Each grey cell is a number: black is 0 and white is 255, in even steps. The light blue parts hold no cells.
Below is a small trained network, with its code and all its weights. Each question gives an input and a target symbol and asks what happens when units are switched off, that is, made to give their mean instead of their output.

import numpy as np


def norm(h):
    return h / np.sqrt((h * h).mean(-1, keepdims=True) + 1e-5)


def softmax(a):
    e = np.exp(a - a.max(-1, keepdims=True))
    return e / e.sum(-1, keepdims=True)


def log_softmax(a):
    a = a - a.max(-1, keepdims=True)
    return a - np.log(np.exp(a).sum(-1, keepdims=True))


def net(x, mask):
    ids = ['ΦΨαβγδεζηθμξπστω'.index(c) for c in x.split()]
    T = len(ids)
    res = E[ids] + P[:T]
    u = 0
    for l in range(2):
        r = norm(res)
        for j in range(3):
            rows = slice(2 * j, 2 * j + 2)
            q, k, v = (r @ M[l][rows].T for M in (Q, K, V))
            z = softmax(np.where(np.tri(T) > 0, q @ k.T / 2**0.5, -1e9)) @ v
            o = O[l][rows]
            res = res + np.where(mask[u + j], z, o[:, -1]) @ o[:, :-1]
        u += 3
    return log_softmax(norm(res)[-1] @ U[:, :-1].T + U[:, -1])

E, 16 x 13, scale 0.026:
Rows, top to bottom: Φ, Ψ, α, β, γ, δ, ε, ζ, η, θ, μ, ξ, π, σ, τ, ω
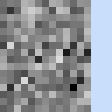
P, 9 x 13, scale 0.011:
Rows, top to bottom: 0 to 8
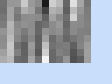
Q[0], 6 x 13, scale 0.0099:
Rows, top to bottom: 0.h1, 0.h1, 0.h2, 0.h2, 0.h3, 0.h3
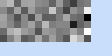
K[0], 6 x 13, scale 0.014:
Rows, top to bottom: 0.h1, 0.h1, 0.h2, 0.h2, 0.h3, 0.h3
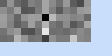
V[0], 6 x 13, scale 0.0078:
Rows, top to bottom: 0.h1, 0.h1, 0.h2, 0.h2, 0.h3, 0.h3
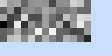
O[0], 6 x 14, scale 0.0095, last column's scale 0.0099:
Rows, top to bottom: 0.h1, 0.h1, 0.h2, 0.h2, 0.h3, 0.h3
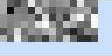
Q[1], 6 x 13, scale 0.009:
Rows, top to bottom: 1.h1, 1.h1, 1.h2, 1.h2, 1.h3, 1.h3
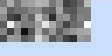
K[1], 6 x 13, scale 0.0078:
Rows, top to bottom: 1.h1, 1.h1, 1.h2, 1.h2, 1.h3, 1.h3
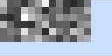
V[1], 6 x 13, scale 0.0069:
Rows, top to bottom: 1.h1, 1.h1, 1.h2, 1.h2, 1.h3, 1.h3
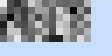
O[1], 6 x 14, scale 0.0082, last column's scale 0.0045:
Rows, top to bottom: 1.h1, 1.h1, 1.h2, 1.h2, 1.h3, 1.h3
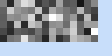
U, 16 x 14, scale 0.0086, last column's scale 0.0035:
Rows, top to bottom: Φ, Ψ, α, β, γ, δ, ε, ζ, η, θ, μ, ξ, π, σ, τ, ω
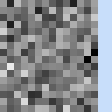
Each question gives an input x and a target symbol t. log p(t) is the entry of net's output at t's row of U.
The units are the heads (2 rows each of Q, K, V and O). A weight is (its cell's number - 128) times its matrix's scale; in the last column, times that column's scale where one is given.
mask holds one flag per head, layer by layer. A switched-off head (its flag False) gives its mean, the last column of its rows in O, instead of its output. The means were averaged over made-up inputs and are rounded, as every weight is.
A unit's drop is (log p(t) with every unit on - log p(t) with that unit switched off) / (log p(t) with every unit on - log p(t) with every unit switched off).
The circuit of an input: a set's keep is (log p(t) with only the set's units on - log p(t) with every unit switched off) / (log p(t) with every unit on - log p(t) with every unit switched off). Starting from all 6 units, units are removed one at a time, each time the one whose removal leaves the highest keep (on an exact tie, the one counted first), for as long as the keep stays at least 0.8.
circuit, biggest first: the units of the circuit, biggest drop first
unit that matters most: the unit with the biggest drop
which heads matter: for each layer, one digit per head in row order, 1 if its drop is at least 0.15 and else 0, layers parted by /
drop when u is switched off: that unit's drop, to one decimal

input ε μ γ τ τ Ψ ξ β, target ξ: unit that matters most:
0.h2
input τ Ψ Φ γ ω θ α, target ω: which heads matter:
010 / 000
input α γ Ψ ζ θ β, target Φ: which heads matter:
001 / 000
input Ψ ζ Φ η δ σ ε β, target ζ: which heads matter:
001 / 000
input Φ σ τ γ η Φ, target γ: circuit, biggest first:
0.h3; 1.h3
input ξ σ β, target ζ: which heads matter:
101 / 000
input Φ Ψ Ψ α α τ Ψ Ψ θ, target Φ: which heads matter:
011 / 100
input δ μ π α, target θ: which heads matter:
110 / 000
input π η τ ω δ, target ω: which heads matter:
010 / 000
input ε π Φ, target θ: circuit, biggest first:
0.h1; 0.h2
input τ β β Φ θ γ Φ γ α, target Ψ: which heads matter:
011 / 001
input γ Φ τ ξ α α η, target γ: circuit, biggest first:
1.h3; 0.h2
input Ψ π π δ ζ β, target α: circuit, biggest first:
1.h2; 0.h1; 0.h2
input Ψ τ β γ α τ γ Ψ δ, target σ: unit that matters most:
0.h2
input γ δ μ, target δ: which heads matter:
010 / 100
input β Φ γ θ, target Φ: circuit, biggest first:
0.h3; 0.h2; 1.h2
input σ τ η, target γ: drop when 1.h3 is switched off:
0.9
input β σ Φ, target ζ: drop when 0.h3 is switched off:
0.5
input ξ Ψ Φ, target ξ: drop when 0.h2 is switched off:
1.1
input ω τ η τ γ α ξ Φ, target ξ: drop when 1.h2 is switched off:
0.0
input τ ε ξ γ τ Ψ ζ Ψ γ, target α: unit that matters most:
1.h2
